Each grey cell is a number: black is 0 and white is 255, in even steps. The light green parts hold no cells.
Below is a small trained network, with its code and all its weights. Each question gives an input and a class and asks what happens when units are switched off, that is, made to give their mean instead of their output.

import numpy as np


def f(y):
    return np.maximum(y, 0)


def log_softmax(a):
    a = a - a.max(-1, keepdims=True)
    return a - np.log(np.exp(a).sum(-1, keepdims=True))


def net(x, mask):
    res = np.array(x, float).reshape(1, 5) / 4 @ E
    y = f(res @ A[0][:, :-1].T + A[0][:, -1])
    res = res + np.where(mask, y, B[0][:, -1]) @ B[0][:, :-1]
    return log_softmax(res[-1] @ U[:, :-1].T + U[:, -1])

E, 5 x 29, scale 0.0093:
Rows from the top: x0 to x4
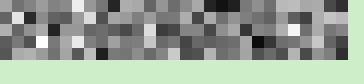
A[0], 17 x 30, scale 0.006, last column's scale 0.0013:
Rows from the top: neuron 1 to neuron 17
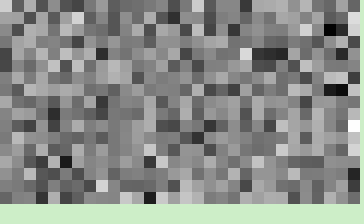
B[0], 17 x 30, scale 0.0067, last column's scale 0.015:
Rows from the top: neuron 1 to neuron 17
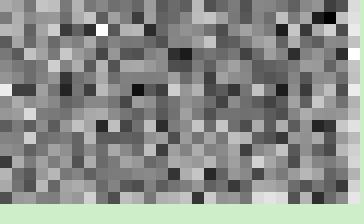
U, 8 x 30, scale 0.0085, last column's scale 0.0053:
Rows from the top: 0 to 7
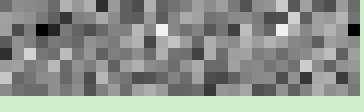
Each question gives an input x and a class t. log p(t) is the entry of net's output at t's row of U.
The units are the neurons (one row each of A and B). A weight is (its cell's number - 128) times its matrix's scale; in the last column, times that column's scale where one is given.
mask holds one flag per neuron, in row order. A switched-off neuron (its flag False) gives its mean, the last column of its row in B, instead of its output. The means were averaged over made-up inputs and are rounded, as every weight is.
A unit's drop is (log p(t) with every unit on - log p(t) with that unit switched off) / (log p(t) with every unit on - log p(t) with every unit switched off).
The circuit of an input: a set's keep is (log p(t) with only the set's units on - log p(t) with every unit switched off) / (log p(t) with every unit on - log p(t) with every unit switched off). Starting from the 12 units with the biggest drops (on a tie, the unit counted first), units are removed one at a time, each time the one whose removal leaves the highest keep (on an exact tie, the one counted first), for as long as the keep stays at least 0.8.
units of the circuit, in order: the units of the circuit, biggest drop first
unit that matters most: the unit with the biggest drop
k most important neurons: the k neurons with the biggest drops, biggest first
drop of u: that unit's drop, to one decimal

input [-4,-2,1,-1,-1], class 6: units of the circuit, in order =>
neuron 2
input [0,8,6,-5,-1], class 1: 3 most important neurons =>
neuron 9; neuron 5; neuron 17
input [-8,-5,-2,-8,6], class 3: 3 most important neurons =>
neuron 11; neuron 5; neuron 2
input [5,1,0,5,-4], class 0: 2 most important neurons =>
neuron 11; neuron 2
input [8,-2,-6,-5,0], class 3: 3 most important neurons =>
neuron 17; neuron 14; neuron 5
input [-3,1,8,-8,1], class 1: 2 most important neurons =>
neuron 5; neuron 8
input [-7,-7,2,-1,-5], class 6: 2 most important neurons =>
neuron 11; neuron 2
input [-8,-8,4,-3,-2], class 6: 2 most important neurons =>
neuron 11; neuron 2
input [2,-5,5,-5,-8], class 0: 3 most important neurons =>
neuron 16; neuron 2; neuron 11
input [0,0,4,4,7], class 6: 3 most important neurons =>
neuron 8; neuron 17; neuron 5
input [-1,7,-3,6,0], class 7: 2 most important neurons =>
neuron 6; neuron 17
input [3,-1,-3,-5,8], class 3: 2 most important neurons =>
neuron 17; neuron 1
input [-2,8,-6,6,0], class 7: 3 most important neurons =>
neuron 6; neuron 17; neuron 7
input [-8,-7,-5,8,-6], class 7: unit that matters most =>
neuron 8
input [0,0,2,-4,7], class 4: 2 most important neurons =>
neuron 8; neuron 3
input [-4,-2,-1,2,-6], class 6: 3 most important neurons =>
neuron 11; neuron 2; neuron 17
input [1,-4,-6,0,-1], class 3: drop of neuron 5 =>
0.1
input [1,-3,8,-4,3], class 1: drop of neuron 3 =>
-0.1
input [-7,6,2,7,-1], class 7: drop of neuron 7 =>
0.3
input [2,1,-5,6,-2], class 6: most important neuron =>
neuron 17
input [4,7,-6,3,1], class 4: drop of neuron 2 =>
0.2
